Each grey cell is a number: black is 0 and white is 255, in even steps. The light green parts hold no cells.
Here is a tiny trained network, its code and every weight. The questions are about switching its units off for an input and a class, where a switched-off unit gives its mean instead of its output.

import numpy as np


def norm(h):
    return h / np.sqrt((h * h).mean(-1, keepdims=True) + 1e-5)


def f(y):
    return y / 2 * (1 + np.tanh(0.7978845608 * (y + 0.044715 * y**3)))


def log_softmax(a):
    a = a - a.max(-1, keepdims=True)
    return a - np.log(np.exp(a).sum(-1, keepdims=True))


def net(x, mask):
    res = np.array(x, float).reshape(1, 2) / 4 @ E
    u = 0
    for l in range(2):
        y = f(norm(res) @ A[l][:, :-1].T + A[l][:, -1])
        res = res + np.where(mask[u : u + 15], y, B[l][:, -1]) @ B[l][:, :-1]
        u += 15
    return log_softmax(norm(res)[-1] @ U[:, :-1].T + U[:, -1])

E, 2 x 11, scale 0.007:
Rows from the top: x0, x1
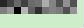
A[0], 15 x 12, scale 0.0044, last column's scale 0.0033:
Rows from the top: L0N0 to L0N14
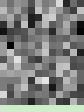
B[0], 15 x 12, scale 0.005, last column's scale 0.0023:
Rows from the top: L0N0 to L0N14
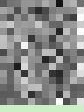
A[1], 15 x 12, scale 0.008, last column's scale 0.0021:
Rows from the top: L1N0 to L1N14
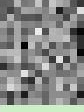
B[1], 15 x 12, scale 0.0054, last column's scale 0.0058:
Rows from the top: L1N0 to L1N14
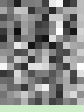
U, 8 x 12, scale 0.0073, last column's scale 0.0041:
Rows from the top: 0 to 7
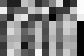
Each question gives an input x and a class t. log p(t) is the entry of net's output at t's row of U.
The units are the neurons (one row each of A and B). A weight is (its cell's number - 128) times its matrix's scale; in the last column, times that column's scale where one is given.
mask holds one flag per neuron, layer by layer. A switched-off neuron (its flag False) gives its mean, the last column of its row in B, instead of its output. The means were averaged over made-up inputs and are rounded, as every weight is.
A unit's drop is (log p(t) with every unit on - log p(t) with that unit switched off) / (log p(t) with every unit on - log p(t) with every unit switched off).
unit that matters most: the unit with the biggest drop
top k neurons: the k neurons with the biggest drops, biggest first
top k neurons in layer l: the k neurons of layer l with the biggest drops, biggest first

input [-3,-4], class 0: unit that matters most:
L0N9
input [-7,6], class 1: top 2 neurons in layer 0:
[L0N9 L0N1]
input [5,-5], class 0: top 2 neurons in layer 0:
[L0N10 L0N8]
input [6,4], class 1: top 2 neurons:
[L1N9 L0N4]
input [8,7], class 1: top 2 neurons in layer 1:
[L1N9 L1N4]
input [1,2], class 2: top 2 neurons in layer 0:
[L0N9 L0N2]
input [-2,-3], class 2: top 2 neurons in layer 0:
[L0N9 L0N1]
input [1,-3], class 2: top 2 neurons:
[L0N6 L0N1]
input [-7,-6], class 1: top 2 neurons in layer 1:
[L1N12 L1N7]
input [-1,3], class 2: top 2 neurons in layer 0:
[L0N9 L0N1]
